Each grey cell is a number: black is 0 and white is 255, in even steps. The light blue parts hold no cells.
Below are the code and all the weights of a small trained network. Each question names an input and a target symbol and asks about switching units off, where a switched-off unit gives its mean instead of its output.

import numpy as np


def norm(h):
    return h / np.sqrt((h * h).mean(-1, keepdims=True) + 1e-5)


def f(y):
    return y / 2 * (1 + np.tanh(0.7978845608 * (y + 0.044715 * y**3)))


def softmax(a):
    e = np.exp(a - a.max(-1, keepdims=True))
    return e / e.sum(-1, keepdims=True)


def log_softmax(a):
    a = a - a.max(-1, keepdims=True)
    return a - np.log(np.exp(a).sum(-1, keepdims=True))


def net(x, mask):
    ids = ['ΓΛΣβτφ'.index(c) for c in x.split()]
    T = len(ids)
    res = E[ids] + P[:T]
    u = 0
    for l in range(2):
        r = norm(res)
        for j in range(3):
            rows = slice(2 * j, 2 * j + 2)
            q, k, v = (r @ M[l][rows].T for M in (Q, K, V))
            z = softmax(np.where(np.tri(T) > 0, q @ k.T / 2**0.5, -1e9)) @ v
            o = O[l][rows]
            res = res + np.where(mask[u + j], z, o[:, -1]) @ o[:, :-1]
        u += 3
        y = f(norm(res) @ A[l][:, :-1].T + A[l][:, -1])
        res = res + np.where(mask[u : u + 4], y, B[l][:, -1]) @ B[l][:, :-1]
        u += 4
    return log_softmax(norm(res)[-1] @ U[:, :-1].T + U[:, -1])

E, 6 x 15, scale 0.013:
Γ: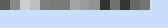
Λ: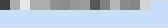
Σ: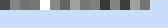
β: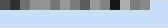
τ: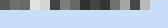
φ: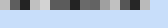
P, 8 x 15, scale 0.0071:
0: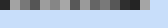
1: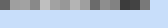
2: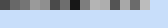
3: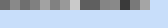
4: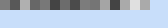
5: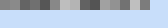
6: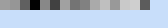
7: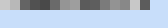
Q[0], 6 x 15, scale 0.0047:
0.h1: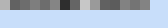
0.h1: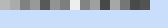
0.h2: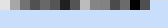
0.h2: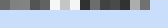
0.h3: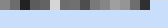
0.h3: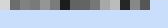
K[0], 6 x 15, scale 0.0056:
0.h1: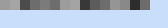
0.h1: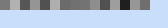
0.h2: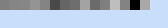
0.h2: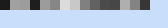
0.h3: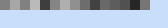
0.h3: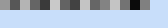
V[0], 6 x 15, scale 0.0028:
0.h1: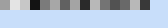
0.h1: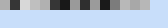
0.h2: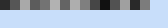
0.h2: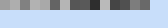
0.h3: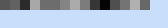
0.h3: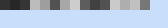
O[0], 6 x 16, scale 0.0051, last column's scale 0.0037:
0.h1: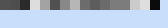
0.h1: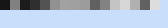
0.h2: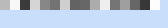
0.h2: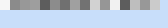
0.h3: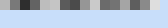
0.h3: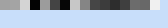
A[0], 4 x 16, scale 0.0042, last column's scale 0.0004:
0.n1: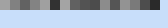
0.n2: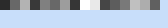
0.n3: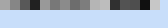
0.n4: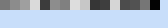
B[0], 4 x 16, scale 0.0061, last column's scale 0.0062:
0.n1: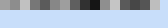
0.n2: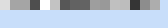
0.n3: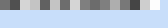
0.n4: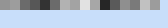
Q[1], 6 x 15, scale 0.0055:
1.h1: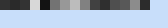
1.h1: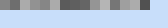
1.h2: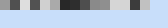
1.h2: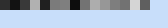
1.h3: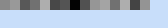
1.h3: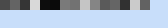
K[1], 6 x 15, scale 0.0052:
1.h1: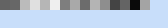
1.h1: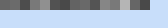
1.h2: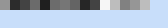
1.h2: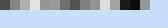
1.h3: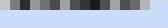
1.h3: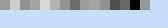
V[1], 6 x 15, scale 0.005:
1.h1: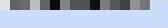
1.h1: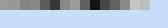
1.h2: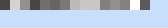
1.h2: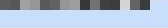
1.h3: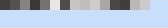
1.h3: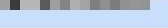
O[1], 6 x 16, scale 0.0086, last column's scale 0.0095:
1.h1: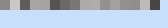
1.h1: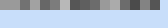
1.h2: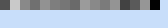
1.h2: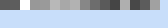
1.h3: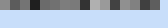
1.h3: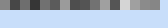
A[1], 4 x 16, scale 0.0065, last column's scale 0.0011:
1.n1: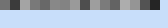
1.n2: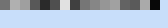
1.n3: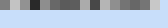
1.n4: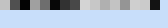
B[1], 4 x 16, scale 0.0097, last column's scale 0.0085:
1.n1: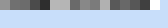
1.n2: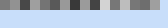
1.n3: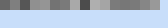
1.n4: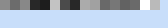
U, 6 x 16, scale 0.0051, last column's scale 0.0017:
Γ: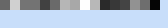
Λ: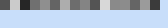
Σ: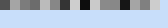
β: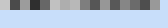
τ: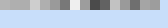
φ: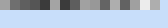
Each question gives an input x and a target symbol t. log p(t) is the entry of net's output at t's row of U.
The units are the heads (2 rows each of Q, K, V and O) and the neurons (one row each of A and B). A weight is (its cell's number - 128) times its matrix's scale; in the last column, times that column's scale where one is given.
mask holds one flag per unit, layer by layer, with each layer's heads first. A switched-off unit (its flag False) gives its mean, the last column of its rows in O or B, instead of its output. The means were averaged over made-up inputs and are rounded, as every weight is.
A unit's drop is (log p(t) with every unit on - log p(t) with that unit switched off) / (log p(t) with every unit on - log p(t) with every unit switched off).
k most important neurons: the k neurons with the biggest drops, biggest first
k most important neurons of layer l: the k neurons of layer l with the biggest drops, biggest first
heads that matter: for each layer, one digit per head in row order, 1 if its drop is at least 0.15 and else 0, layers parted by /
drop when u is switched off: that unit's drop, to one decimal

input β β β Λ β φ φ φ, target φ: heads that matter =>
000 / 000
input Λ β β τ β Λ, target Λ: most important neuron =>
[0.n3]
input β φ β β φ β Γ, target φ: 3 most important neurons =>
[0.n3, 0.n2, 1.n4]
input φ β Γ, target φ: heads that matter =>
000 / 010
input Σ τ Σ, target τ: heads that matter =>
000 / 001
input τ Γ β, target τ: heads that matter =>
000 / 001
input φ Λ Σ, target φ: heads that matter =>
000 / 010
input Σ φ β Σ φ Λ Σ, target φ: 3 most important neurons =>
[0.n2, 1.n4, 0.n3]
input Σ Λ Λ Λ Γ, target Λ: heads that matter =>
001 / 110
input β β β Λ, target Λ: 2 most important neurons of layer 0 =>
[0.n4, 0.n3]
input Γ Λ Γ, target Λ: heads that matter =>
001 / 010
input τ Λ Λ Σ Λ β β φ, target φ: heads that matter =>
010 / 000
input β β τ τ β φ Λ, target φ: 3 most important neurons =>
[0.n2, 0.n3, 1.n4]
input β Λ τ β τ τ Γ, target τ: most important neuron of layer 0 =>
[0.n2]
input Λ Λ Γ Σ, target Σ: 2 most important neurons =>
[1.n1, 0.n3]
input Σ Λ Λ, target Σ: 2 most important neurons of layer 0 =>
[0.n3, 0.n2]
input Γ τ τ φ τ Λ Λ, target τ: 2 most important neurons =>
[0.n3, 0.n2]
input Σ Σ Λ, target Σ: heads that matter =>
000 / 010
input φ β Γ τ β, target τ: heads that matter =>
100 / 001
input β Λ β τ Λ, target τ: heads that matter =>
000 / 001
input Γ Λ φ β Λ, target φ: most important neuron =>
[0.n3]
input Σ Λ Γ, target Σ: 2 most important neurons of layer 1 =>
[1.n1, 1.n4]
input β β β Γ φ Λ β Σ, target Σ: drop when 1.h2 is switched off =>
1.0
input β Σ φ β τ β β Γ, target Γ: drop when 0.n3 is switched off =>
0.1
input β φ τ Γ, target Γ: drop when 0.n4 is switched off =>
0.3
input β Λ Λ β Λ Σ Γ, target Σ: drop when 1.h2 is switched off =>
0.8
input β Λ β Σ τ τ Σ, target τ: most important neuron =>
[0.n2]
